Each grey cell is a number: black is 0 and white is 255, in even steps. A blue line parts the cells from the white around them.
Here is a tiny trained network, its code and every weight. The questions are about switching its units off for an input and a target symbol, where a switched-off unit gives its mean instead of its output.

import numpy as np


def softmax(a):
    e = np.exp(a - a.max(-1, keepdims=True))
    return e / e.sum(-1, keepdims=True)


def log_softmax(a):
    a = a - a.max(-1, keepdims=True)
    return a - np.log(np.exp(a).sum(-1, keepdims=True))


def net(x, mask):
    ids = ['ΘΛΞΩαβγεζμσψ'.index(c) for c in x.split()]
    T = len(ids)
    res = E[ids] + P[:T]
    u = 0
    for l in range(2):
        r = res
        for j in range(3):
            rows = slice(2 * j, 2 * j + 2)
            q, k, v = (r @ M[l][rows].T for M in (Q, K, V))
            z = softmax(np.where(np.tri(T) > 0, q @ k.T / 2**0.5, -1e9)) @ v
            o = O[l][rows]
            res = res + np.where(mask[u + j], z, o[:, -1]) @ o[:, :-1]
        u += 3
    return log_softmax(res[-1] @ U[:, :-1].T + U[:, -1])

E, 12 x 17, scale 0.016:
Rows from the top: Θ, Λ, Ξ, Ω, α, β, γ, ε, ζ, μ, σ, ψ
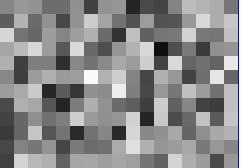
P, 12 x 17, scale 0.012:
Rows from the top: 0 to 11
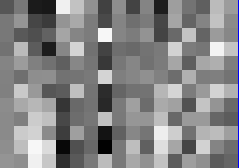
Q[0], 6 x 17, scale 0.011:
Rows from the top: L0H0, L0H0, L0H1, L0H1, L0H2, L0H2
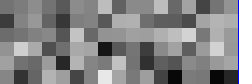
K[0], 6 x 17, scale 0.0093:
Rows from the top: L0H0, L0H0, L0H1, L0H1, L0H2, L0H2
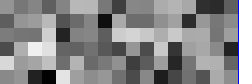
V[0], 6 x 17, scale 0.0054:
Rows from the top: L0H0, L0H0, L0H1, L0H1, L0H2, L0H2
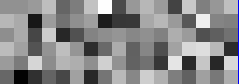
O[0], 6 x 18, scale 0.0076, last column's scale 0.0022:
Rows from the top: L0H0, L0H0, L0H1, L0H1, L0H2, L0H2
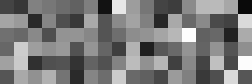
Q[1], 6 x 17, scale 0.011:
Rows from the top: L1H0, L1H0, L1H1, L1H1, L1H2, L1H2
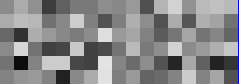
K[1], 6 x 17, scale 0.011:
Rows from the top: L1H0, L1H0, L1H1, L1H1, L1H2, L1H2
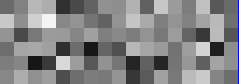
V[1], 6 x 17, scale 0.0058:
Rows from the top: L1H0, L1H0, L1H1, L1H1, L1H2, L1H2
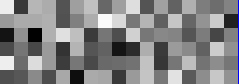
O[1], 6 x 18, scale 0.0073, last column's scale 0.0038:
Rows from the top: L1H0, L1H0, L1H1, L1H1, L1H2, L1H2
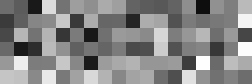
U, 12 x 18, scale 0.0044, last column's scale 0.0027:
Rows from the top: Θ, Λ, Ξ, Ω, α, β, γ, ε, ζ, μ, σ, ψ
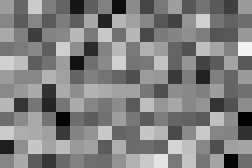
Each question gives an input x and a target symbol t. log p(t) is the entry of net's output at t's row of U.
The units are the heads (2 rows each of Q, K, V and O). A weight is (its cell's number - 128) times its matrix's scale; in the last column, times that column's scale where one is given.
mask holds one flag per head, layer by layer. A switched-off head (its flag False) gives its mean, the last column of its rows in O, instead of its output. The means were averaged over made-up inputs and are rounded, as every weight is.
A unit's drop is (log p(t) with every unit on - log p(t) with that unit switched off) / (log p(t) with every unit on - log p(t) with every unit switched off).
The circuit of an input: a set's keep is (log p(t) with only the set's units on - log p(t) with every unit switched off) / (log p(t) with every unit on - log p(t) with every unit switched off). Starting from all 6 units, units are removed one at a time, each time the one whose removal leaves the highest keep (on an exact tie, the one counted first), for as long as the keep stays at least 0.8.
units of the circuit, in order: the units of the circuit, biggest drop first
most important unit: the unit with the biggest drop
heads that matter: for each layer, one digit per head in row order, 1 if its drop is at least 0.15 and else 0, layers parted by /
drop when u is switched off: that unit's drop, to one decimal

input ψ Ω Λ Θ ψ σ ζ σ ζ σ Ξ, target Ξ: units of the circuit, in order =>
L1H0, L0H2
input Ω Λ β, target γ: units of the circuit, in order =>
L1H1
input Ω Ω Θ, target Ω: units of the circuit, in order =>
L0H0, L1H2
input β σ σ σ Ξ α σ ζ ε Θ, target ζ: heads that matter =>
000 / 111
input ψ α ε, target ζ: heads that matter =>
100 / 101
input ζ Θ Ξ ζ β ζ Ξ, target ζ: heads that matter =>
000 / 011
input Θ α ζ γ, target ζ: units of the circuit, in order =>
L1H2, L1H1, L0H1
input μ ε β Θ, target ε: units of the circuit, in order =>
L0H1, L1H2
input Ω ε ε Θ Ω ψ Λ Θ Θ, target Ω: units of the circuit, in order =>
L1H2, L0H0, L0H1
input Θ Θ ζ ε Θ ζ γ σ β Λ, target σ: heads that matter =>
001 / 000
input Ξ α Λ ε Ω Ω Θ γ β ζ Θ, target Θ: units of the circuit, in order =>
L0H1, L0H0
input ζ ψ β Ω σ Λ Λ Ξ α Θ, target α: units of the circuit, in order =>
L0H2, L1H2
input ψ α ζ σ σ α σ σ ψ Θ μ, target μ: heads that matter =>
000 / 001
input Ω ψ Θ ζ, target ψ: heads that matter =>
001 / 000
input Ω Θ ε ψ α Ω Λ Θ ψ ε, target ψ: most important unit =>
L0H2
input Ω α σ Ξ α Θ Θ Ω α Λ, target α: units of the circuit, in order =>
L0H2, L1H2
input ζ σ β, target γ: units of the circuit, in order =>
L1H1, L1H0
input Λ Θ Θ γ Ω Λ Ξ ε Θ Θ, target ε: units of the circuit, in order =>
L0H1, L1H1
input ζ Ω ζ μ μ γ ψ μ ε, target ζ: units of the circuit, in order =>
L0H0, L1H0
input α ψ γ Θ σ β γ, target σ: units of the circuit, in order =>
L0H2
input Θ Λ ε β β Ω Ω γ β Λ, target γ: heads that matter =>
000 / 010
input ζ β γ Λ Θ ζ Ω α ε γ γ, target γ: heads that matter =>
000 / 010
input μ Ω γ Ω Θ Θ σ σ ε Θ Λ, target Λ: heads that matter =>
100 / 000
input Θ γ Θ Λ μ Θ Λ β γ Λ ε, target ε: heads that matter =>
010 / 000
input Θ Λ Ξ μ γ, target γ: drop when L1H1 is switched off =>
1.0
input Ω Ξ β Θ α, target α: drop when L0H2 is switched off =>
0.7
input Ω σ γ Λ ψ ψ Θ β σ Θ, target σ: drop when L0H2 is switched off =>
0.8
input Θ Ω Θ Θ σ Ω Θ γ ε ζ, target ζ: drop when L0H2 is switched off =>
0.1
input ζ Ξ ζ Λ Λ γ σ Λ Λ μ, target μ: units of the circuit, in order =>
L1H2
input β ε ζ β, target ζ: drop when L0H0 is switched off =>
0.0
